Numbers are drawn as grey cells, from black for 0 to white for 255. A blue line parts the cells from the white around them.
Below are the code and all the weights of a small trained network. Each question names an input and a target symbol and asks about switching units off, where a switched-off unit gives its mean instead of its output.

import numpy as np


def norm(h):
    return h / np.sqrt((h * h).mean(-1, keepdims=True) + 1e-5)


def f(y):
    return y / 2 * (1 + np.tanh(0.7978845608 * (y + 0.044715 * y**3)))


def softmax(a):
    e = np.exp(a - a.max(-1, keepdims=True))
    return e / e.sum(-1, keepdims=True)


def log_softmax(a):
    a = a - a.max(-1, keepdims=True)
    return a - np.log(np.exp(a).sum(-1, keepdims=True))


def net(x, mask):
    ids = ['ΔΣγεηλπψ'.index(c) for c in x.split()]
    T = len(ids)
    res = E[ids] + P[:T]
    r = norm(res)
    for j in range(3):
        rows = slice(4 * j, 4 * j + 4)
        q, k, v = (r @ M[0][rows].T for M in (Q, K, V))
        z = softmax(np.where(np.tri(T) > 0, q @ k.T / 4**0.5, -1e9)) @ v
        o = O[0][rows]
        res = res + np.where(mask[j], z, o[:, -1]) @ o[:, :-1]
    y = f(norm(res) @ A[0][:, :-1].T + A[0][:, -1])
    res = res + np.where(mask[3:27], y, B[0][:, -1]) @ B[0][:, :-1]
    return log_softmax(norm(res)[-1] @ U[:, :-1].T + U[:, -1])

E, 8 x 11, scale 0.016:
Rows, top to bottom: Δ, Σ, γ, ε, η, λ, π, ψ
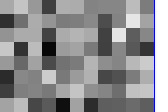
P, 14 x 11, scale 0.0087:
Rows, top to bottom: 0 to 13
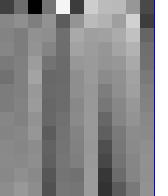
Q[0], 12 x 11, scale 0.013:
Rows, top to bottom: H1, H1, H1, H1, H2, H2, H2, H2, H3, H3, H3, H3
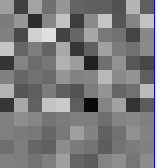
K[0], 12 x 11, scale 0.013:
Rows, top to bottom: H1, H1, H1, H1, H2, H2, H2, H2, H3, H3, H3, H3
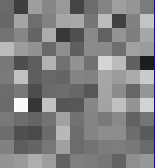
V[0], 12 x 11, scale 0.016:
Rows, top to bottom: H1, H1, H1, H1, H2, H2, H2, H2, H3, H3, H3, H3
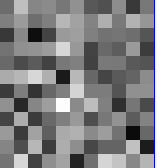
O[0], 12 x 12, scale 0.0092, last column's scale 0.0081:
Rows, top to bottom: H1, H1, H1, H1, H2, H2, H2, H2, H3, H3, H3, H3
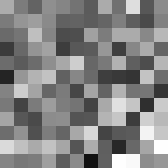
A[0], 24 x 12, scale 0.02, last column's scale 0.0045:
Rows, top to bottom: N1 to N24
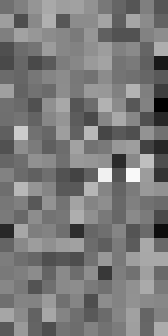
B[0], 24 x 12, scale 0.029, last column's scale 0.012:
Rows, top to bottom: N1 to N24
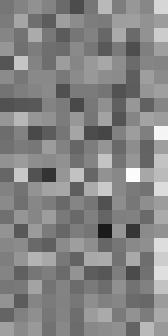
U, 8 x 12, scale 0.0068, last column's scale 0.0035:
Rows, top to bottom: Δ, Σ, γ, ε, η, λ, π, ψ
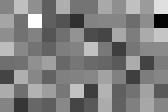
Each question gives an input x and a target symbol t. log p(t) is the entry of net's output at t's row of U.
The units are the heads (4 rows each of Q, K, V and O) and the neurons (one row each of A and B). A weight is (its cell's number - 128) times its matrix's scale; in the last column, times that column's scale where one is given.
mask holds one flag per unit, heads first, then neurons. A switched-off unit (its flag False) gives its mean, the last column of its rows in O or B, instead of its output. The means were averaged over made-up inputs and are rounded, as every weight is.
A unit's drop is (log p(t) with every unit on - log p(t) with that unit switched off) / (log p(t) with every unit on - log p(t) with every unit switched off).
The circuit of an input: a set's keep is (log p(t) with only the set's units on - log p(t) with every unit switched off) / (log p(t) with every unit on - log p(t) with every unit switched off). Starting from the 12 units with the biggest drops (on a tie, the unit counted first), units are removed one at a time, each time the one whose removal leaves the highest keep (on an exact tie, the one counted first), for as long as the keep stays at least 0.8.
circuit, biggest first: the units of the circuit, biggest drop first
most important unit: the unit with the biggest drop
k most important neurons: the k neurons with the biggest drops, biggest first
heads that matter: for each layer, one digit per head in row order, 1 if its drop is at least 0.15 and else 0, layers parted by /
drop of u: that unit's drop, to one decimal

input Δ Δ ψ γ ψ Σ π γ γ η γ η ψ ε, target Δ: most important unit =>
H2
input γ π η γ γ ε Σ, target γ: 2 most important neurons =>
[N4 N14]
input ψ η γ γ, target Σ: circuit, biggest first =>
[H3 H2 N13]
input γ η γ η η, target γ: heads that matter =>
100
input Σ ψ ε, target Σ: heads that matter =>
101
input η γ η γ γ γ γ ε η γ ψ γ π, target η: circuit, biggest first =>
[H3 H2 N11]
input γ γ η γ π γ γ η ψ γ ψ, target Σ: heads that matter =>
111
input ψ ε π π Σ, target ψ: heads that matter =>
111
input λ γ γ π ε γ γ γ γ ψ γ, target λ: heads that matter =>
011
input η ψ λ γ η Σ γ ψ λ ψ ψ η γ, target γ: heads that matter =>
010
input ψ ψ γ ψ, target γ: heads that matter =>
010
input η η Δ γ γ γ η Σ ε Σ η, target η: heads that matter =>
011
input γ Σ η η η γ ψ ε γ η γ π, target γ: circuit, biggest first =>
[H2 N4]
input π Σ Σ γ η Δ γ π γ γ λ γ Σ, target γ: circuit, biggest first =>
[N20]
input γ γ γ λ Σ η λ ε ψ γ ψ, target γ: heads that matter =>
111
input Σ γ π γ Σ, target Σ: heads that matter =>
110
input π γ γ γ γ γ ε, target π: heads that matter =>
010
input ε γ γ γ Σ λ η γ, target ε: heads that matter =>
011
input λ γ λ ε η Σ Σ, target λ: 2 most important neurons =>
[N5 N4]
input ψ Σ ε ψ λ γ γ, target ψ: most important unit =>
H3
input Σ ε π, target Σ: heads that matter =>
111
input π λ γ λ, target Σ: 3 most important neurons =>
[N17 N10 N14]
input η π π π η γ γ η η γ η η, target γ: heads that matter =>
110
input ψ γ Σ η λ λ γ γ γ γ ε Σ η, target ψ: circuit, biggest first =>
[H3 H2 N8]
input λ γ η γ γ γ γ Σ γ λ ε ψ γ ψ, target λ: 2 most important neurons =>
[N5 N10]
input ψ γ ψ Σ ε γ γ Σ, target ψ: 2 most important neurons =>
[N8 N1]
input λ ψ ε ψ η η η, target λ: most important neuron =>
[N5]
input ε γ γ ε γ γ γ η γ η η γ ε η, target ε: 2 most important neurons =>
[N12 N14]
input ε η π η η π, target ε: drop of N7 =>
0.1
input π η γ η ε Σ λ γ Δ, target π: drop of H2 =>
1.0
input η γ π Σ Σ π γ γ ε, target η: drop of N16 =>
0.2
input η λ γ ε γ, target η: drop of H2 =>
0.4
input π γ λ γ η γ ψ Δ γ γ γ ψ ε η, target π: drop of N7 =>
0.0
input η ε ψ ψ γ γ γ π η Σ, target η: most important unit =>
H3
